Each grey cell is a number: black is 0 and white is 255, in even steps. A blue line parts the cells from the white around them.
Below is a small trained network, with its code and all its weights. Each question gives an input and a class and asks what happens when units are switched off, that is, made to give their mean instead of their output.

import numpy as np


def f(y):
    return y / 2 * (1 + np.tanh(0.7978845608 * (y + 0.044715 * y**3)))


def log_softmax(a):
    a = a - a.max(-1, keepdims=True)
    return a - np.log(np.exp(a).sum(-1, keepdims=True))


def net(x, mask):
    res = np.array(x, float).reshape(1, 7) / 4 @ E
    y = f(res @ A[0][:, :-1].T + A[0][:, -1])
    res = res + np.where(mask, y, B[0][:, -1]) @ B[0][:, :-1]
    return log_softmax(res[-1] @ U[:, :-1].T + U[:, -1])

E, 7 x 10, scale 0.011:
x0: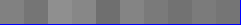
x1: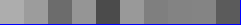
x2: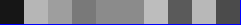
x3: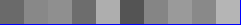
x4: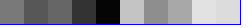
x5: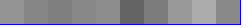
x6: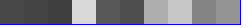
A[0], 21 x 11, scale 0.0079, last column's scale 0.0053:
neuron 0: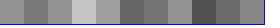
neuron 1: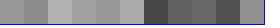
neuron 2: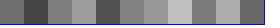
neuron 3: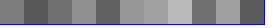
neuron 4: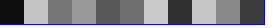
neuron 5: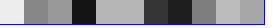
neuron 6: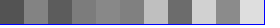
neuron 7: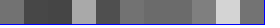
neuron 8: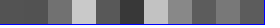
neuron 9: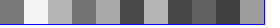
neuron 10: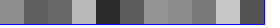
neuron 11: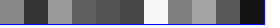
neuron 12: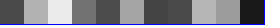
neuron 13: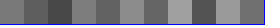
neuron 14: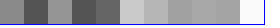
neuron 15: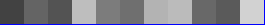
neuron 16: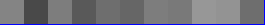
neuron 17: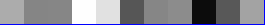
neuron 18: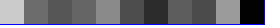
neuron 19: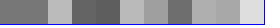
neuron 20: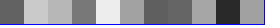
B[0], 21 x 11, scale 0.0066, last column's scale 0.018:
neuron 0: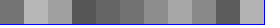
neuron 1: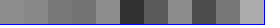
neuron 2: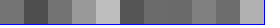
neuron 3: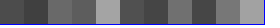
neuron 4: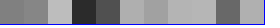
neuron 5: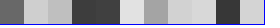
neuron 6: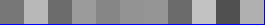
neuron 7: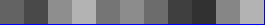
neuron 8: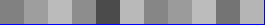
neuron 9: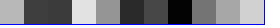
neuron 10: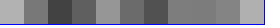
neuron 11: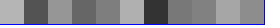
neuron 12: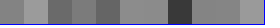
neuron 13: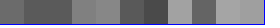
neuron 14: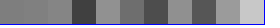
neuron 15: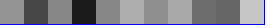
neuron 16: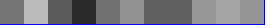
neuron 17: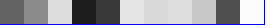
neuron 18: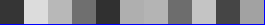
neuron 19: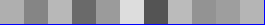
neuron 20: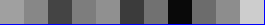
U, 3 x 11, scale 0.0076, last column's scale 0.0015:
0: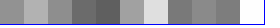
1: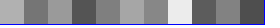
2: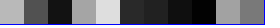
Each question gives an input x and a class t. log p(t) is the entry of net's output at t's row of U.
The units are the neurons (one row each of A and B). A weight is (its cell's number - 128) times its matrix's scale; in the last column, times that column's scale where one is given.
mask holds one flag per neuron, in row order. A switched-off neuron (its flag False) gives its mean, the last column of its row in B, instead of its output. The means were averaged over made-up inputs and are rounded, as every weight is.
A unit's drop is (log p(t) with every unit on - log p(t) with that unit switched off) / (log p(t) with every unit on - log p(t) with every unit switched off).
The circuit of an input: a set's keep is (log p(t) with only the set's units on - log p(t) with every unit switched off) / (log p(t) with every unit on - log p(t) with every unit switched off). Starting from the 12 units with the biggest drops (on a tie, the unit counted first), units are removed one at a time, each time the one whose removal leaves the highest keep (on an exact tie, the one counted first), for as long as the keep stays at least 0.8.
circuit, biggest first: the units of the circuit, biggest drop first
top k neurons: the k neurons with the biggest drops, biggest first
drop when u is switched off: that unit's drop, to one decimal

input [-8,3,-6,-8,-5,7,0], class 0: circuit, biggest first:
neuron 18
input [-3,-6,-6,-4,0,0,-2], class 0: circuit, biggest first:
neuron 18; neuron 15
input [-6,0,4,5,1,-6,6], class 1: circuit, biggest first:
neuron 15; neuron 20
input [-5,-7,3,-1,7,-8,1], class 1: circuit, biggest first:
neuron 19; neuron 14
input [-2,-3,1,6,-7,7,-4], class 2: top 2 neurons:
neuron 9; neuron 20
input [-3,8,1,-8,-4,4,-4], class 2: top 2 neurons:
neuron 9; neuron 20
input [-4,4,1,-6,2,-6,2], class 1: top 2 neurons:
neuron 9; neuron 20
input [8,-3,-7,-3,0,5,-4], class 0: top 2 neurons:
neuron 18; neuron 15
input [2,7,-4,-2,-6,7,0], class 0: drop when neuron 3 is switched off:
0.1
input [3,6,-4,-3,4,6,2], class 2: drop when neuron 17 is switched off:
0.2
